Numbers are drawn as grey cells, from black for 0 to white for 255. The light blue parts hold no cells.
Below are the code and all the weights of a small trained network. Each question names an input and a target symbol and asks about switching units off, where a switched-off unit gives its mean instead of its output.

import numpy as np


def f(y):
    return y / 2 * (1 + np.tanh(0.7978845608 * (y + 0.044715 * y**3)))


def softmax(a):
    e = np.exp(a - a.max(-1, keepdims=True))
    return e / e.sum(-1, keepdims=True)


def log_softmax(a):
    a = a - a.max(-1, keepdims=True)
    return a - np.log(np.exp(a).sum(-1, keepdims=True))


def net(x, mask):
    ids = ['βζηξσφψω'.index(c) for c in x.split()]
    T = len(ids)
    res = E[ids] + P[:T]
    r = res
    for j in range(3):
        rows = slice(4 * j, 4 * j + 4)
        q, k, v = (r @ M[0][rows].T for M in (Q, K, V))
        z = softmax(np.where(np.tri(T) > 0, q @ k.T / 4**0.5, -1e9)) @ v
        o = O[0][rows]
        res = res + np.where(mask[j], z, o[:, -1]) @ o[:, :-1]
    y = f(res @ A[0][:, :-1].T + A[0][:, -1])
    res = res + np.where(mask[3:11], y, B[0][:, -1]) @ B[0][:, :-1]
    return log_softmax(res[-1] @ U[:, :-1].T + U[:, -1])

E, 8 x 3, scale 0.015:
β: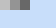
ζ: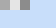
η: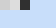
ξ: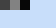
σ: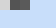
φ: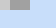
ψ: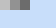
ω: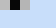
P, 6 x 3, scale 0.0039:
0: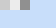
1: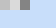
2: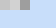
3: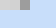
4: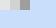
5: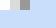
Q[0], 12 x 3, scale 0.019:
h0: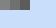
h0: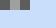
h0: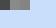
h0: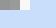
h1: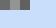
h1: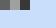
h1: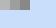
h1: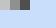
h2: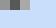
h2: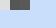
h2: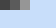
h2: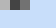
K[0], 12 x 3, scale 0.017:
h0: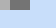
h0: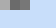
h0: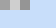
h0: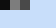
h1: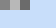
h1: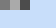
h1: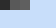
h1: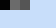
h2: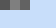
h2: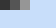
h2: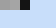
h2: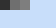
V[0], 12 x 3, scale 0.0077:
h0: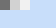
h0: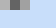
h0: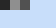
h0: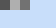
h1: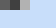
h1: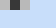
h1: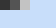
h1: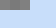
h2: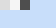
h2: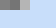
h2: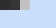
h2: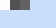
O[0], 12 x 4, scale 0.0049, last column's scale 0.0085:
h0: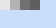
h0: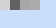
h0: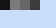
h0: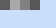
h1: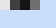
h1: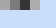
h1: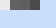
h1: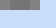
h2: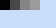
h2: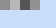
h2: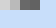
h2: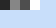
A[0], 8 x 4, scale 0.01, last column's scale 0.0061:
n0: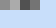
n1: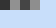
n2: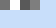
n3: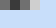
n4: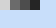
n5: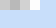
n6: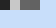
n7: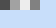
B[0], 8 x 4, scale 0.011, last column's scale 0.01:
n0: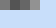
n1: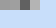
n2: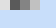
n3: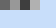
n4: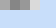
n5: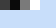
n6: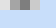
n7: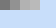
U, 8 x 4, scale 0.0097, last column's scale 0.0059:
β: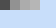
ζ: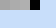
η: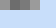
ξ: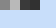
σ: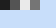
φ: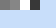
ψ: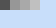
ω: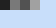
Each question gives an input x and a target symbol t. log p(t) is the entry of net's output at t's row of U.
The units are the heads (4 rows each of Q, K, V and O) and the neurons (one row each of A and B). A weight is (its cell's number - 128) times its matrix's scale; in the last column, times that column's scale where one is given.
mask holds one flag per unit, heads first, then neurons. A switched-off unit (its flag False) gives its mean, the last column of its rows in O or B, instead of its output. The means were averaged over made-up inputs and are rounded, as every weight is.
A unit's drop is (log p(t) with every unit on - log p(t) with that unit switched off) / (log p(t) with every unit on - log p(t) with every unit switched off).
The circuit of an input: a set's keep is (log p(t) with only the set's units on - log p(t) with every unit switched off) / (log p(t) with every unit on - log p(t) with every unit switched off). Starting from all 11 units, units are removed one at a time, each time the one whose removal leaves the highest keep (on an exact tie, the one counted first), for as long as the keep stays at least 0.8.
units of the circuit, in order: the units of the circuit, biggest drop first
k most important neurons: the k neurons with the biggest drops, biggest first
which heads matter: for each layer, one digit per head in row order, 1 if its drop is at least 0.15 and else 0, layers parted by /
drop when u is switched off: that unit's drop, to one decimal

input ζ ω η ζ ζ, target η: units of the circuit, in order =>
n2, h2, n5
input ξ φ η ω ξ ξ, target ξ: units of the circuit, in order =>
n5
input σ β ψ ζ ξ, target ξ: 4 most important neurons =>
n6, n5, n1, n3
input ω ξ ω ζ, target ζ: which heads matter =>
110
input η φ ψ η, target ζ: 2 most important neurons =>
n6, n2
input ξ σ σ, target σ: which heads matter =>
011
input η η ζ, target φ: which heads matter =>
010
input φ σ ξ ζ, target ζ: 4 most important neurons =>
n6, n5, n1, n2
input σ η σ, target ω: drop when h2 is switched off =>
0.2
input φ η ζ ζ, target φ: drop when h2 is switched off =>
0.1
